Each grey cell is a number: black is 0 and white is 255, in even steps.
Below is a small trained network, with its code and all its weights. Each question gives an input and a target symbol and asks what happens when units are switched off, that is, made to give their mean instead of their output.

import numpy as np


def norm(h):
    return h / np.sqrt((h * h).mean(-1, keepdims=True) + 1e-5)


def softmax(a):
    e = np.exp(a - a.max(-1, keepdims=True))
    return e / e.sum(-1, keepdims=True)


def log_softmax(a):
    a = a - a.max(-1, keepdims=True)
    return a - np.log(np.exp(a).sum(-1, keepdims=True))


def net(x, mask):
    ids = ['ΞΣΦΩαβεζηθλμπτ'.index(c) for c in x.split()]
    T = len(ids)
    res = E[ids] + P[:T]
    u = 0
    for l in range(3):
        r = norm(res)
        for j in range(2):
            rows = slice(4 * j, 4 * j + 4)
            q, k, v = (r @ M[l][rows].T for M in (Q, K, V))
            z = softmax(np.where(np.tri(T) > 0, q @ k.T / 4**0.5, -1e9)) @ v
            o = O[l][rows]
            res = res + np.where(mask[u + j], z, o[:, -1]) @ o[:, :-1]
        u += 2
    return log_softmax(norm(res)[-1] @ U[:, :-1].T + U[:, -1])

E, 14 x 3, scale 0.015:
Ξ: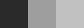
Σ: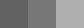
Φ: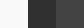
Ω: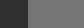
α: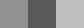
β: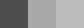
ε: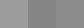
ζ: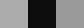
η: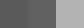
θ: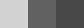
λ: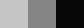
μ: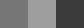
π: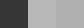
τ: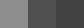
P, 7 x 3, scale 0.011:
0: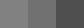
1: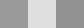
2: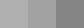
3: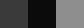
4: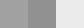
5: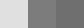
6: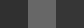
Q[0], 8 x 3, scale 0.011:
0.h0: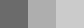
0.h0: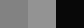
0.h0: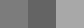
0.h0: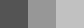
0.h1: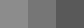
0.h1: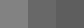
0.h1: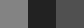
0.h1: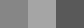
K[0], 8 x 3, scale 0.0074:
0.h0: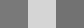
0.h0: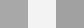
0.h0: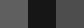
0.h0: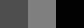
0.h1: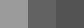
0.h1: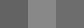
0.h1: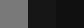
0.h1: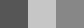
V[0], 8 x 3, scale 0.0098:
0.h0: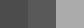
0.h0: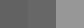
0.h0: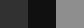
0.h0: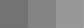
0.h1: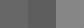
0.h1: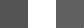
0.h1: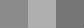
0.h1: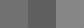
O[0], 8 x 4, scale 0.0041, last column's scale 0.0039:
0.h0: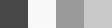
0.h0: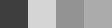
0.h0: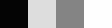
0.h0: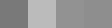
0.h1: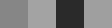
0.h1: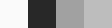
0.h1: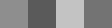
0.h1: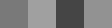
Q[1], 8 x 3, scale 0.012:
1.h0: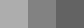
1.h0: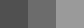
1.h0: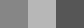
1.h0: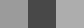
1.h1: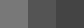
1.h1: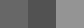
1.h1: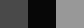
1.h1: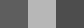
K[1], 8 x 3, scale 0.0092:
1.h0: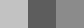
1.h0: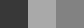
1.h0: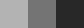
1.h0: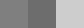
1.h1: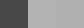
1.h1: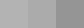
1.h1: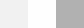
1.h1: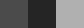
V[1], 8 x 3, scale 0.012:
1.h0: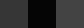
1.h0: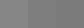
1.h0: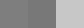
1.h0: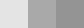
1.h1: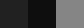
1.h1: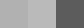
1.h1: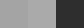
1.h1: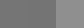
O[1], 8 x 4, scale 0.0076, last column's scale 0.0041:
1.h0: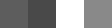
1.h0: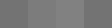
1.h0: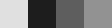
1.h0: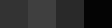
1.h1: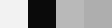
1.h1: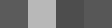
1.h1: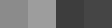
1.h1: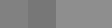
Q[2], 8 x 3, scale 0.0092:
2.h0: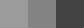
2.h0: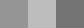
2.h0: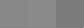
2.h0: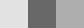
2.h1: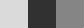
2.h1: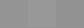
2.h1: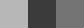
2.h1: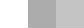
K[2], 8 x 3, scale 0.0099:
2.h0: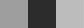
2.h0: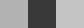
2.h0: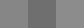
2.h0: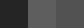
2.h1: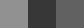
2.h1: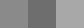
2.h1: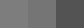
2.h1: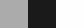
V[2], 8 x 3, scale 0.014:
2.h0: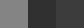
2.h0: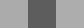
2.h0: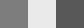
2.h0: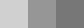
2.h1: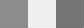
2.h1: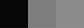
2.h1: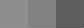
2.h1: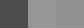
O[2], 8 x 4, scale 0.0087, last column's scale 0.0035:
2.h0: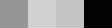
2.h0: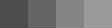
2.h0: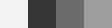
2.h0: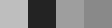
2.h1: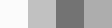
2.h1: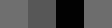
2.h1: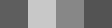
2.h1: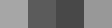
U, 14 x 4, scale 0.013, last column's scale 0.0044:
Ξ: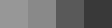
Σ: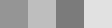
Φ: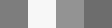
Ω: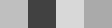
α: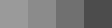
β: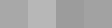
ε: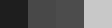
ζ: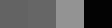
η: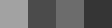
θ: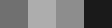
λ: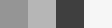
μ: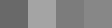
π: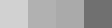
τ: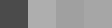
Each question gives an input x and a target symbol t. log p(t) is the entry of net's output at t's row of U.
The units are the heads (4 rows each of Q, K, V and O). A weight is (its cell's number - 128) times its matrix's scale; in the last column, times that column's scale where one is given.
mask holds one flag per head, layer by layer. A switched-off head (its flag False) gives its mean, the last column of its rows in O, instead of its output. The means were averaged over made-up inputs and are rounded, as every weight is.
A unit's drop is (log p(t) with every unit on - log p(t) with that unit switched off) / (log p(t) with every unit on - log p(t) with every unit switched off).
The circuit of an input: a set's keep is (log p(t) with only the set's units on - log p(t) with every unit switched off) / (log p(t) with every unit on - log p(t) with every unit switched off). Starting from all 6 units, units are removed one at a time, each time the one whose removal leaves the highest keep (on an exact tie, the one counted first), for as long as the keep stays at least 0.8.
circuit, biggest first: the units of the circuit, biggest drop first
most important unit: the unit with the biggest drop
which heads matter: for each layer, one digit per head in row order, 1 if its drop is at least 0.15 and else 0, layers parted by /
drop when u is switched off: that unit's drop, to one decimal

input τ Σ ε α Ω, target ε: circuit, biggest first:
(2.h1, 0.h0, 1.h1)
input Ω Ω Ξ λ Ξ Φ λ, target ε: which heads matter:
00 / 01 / 10
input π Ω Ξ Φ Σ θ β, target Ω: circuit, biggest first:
(1.h0, 2.h0, 0.h1)
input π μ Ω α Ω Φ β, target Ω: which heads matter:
00 / 10 / 00
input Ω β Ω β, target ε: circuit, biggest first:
(2.h1)
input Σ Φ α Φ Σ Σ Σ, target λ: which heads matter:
00 / 00 / 01
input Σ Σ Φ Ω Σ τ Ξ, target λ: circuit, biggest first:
(2.h1, 0.h0, 1.h0)
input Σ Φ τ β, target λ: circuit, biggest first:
(1.h1, 2.h1)
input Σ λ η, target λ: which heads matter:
00 / 00 / 00
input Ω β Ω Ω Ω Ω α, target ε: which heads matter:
00 / 00 / 11
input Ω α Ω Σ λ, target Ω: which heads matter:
00 / 11 / 01
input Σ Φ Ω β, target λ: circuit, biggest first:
(2.h1, 1.h1)
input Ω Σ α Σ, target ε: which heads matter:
10 / 01 / 11
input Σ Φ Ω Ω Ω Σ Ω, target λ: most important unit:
2.h1
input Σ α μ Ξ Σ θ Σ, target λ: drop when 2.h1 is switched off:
0.2
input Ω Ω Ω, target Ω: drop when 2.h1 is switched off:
0.3
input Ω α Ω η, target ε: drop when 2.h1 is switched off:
0.3
